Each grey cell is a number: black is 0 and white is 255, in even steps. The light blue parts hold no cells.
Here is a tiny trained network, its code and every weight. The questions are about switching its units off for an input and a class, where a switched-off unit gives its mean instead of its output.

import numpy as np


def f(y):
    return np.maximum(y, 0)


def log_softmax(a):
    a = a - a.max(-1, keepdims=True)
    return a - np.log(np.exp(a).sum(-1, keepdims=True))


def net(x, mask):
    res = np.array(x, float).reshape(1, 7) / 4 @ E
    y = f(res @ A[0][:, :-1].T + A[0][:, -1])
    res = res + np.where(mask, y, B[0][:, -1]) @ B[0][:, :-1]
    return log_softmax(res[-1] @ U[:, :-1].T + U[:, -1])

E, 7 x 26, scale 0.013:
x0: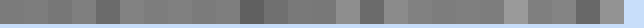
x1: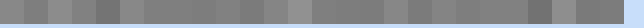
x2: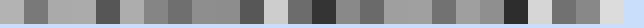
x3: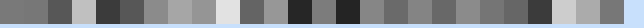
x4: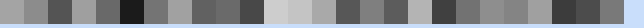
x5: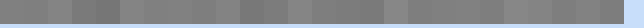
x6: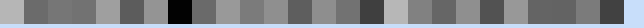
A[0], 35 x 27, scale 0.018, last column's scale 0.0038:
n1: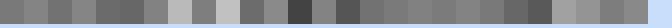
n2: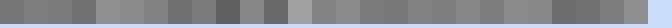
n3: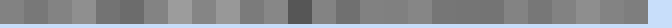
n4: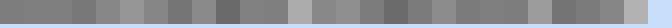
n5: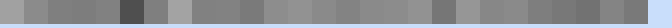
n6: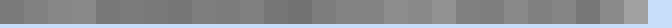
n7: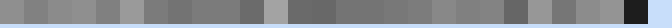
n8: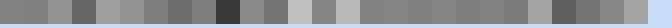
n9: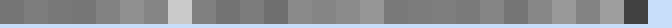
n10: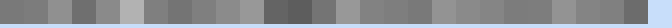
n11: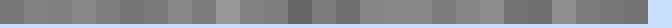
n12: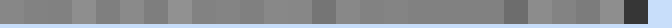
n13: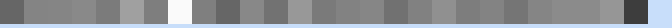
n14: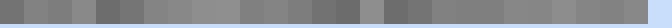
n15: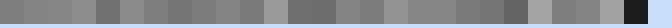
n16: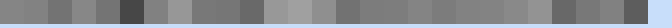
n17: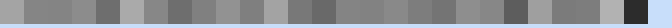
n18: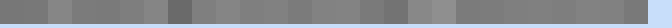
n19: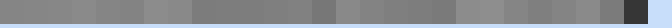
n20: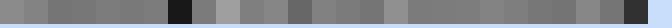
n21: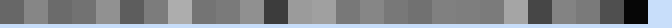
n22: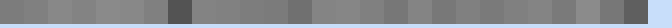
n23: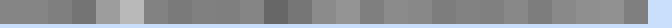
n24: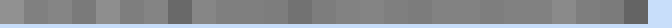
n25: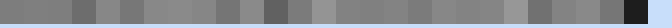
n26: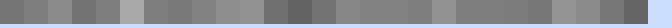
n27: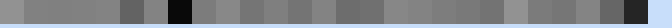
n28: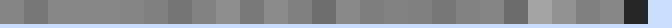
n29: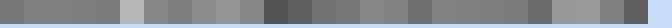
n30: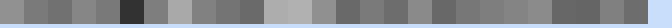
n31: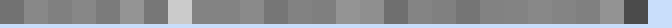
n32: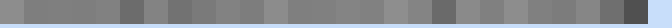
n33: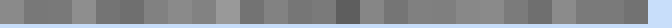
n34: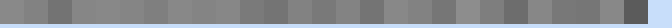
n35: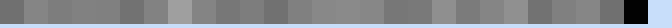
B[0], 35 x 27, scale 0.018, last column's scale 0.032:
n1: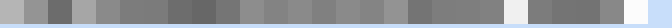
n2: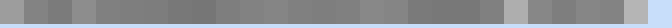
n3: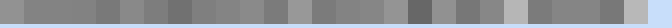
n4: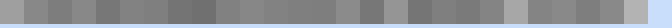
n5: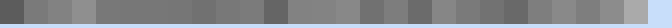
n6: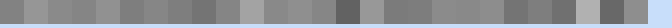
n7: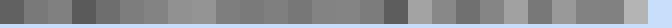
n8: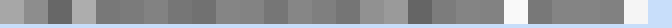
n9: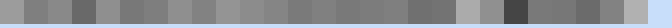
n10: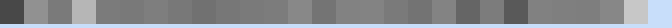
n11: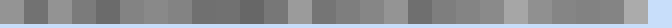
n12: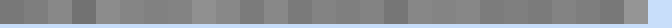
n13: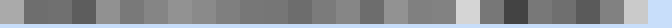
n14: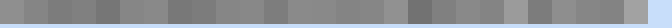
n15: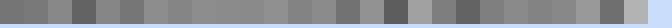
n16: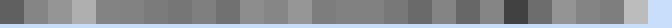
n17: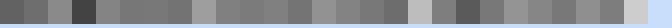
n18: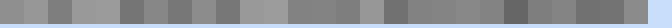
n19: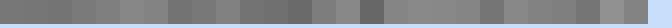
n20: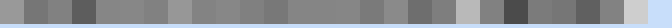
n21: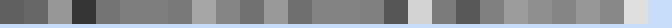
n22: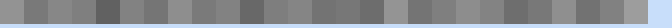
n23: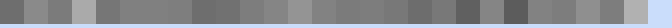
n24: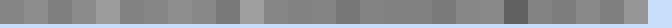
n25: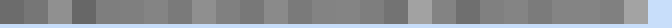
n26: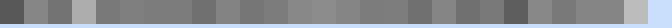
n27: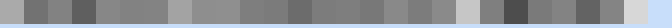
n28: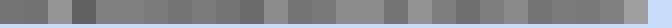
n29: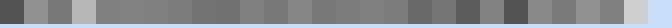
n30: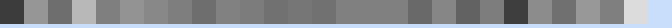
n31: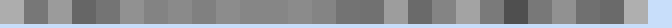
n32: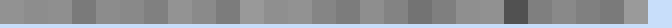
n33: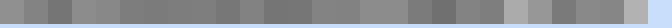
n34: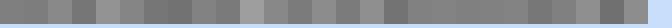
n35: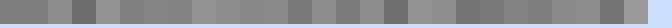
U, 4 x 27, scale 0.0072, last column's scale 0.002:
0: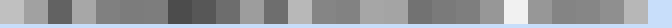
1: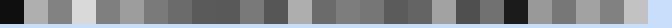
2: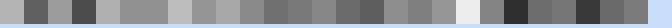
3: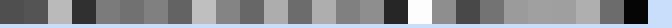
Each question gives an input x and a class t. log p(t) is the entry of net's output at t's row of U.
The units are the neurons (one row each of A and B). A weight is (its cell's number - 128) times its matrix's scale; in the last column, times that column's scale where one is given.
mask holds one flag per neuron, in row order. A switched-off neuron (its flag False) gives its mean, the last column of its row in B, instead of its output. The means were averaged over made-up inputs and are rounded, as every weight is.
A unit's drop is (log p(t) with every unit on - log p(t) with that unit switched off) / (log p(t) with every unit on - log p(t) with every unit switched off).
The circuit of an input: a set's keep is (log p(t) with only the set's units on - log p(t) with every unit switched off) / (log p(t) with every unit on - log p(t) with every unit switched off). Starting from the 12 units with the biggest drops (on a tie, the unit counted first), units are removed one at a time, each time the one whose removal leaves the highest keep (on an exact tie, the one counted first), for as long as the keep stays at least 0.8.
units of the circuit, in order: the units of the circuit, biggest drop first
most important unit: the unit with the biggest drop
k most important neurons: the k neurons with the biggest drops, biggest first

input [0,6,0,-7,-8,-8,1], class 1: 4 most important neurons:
n10, n1, n23, n26
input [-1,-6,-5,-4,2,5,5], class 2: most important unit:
n27
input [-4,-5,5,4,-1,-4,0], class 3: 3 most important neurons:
n8, n17, n7
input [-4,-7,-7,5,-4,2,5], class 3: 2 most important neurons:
n21, n8
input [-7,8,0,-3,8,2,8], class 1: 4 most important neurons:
n30, n16, n13, n5
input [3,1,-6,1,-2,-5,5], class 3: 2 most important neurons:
n21, n13
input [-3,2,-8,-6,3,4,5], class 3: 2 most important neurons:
n21, n1
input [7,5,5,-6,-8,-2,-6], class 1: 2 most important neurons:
n10, n1
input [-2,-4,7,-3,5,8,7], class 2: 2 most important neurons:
n27, n21
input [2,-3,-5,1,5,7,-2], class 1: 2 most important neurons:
n30, n16
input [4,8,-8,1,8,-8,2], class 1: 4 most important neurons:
n30, n16, n17, n5
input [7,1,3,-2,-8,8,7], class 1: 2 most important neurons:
n10, n29
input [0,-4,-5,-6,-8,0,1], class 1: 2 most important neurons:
n10, n1
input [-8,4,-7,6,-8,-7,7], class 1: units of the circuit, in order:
n29
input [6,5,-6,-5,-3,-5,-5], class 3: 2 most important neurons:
n21, n1
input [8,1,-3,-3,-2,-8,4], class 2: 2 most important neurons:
n1, n27
